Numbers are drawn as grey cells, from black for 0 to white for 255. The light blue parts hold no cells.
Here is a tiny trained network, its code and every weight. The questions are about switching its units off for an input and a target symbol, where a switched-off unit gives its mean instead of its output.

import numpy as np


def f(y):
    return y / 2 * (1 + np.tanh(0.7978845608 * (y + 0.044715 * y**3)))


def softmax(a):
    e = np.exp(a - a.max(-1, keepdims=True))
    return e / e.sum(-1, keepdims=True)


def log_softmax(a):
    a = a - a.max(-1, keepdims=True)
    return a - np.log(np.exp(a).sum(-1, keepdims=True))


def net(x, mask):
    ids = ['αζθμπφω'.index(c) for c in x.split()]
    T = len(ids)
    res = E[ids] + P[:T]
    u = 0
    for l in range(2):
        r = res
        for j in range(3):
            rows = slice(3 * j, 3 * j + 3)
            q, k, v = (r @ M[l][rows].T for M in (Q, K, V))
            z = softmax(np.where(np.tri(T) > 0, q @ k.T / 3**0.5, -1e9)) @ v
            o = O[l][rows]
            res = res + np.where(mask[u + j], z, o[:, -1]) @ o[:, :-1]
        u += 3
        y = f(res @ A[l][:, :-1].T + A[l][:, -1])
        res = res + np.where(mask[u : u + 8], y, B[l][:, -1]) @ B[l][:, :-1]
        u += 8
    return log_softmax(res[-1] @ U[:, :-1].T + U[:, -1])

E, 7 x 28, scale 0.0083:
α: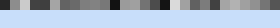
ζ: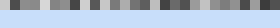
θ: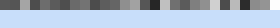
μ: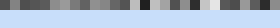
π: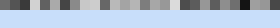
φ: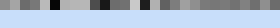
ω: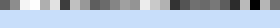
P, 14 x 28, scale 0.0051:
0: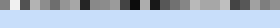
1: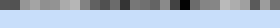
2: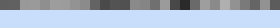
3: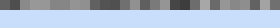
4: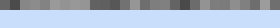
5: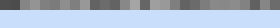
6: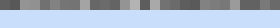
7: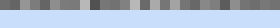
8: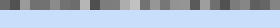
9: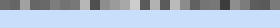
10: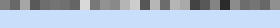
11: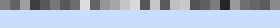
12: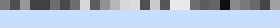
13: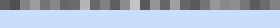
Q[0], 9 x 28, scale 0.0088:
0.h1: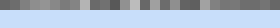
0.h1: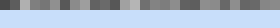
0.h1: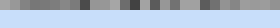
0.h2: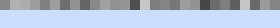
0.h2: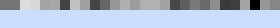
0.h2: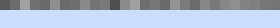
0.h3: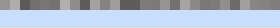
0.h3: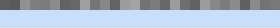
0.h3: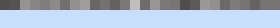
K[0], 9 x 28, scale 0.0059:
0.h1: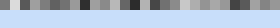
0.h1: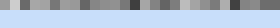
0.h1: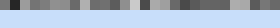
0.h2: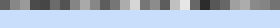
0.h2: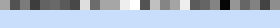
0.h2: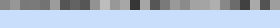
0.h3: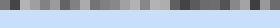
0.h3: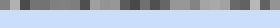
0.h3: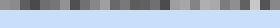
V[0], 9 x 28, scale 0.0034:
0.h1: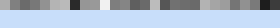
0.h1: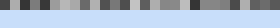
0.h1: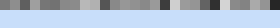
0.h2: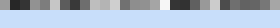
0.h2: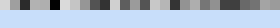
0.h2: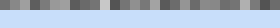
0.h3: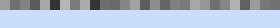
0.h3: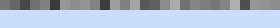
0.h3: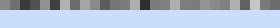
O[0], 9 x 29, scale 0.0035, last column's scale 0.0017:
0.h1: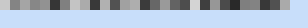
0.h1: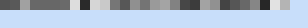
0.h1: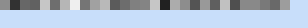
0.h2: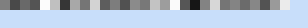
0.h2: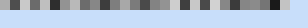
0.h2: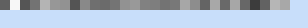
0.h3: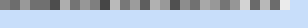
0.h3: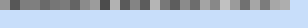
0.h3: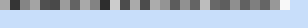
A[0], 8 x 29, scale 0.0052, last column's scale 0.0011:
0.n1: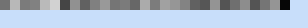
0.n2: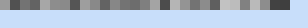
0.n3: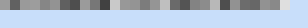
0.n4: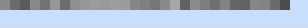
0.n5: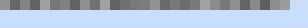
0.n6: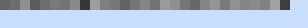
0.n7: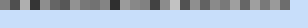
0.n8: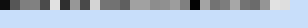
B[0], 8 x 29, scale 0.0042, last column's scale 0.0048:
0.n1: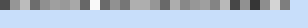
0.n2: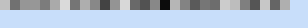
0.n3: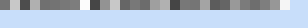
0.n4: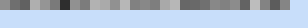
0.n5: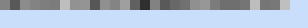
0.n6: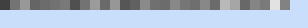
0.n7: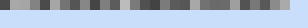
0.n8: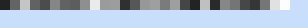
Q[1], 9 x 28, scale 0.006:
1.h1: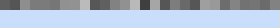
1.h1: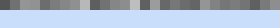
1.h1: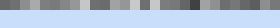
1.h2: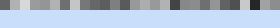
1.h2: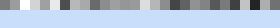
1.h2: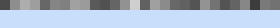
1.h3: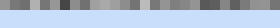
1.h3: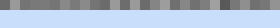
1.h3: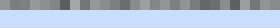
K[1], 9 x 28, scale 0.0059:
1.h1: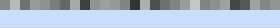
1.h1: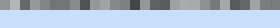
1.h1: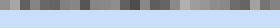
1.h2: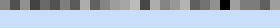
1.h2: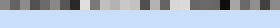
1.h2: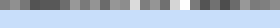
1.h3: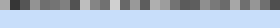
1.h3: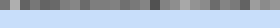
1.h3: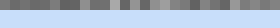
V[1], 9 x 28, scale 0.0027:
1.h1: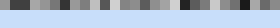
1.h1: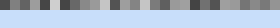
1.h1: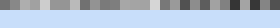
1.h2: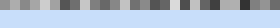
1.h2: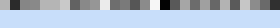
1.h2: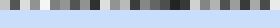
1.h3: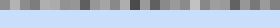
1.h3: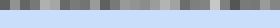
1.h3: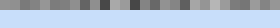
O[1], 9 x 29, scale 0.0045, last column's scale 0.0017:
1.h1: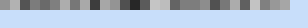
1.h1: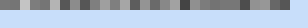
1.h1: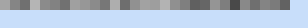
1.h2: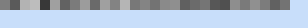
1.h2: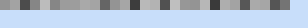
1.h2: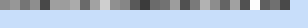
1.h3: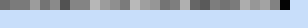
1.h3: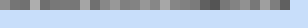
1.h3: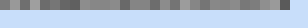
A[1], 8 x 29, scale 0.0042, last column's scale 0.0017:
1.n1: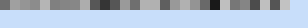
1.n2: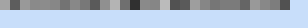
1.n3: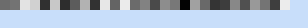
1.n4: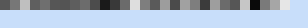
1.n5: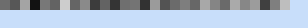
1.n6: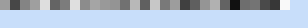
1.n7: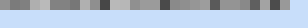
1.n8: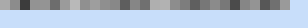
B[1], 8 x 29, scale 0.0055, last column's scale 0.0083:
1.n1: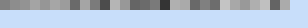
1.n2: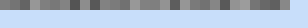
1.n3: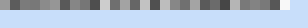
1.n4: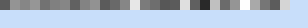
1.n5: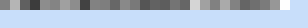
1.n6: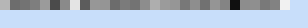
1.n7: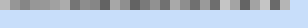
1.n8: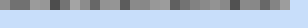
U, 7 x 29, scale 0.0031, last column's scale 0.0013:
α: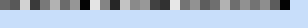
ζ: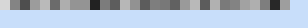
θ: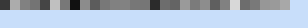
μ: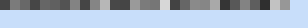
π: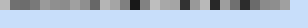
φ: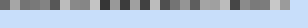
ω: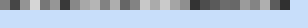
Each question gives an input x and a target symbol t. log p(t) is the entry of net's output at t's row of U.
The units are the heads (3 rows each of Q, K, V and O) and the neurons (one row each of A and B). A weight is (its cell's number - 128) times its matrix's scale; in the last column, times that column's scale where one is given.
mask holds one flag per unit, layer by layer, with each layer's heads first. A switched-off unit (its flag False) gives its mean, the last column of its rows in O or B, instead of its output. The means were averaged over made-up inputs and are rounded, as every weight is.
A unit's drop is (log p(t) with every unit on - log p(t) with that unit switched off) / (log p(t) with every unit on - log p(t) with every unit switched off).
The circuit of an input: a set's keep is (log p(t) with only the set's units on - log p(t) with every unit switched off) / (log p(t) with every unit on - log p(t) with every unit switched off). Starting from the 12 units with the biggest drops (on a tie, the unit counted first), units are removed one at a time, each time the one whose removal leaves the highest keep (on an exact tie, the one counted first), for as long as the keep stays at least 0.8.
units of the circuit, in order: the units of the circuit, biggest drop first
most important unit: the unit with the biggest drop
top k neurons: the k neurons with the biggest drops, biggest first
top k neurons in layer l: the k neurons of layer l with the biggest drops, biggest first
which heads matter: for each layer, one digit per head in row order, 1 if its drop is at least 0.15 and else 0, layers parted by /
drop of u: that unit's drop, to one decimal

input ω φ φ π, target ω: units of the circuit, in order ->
[1.n5 1.h1 0.h3]
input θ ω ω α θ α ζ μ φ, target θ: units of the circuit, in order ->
[0.h1 1.n6]
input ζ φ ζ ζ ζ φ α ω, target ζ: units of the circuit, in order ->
[0.h1 0.n8]
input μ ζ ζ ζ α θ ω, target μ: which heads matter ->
100 / 010
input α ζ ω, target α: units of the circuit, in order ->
[1.h1 0.h2]
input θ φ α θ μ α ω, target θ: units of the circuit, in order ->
[0.h2 0.h1 1.n6]
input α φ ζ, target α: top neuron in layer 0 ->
[0.n3]
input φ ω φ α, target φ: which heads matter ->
101 / 100
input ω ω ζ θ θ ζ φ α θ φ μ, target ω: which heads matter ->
001 / 101
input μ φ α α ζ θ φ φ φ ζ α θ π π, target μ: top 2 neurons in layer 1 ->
[1.n7 1.n1]
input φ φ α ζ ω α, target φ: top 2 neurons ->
[1.n3 0.n8]
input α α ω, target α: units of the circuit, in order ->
[1.h1 0.h3 0.n1]
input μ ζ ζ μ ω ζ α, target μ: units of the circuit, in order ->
[0.h1 1.n1 1.n7]
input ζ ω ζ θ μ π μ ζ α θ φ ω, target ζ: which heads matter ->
110 / 000
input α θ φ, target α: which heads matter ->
010 / 100
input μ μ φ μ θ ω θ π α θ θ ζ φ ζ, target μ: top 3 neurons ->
[1.n7 1.n1 0.n2]
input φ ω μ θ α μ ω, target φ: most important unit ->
1.n3
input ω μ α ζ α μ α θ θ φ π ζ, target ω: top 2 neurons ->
[0.n1 1.n5]
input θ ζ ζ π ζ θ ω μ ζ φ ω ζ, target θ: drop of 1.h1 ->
0.3
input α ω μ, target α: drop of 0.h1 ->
0.1
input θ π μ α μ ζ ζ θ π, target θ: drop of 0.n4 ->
-0.1
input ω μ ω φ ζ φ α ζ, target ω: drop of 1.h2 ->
0.1
